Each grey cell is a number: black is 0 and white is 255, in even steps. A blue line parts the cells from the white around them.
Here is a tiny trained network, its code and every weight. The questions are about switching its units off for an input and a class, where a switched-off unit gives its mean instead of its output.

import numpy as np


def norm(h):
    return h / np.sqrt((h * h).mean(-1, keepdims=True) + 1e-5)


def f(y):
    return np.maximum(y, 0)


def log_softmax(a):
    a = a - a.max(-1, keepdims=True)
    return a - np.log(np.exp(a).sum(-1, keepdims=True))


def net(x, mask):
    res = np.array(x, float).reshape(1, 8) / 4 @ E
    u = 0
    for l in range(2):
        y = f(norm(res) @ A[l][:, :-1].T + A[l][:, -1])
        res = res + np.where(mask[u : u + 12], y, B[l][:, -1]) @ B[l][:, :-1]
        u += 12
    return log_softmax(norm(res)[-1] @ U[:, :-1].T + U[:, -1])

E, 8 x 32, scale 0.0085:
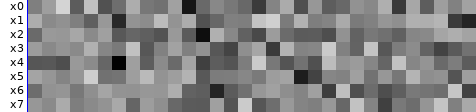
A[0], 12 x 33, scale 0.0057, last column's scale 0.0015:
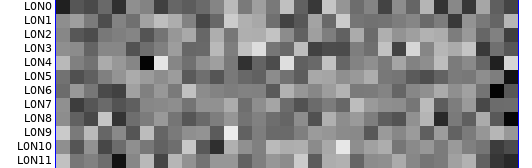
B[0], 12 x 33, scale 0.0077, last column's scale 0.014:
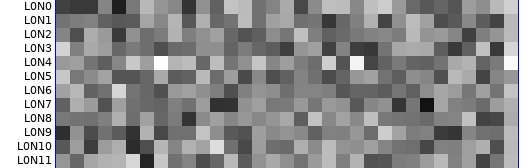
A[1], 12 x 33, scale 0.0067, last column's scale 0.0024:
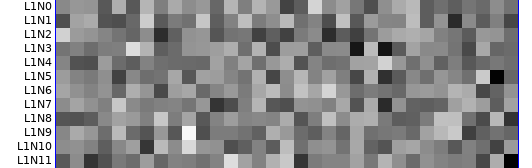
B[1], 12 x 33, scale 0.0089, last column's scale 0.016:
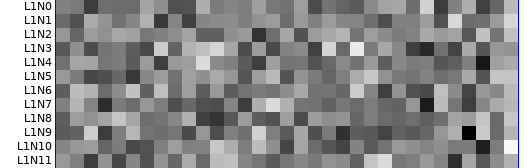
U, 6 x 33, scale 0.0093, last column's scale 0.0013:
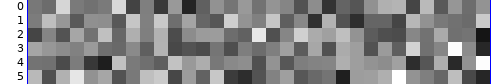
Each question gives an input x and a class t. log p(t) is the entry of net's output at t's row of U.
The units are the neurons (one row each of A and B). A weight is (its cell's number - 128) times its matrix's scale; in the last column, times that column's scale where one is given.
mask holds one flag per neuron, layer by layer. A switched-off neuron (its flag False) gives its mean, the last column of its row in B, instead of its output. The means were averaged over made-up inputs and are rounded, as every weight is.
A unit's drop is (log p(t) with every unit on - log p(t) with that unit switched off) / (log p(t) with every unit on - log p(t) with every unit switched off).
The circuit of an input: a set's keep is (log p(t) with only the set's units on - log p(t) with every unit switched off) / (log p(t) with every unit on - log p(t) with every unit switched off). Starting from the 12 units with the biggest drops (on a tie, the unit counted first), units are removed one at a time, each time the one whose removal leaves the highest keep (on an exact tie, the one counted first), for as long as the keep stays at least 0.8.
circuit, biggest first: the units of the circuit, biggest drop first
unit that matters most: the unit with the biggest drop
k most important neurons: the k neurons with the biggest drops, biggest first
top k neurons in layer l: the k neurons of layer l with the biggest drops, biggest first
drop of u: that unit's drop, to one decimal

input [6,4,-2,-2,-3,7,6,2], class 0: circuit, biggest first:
(L0N4 L0N10 L1N1)
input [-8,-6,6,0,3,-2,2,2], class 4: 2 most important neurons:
(L0N4 L1N4)
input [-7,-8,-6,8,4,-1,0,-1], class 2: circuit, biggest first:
(L1N8 L0N3)
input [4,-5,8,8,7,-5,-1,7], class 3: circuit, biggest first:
(L0N4 L1N10)
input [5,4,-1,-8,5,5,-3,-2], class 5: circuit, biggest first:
(L0N3)
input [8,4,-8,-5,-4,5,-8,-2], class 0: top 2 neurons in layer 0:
(L0N3 L0N4)
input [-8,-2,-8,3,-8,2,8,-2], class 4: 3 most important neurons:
(L0N4 L0N9 L0N1)
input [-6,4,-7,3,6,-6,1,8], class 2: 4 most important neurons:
(L0N0 L1N8 L0N3 L0N8)
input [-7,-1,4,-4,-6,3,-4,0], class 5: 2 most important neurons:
(L0N3 L0N4)
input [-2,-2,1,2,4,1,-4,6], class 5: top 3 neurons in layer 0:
(L0N4 L0N2 L0N0)
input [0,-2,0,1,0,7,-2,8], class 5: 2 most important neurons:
(L0N0 L1N2)
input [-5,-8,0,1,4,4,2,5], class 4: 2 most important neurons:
(L0N4 L0N3)
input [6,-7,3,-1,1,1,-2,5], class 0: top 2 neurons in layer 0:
(L0N4 L0N0)
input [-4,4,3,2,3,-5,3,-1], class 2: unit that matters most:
L0N0
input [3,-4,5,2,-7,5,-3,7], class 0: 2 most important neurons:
(L0N4 L0N0)
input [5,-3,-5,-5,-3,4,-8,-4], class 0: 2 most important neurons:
(L0N3 L1N2)
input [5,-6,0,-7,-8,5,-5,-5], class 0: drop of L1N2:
0.2
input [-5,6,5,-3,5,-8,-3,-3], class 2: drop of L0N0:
1.7
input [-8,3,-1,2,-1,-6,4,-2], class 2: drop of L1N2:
0.0
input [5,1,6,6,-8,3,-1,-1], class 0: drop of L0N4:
0.2
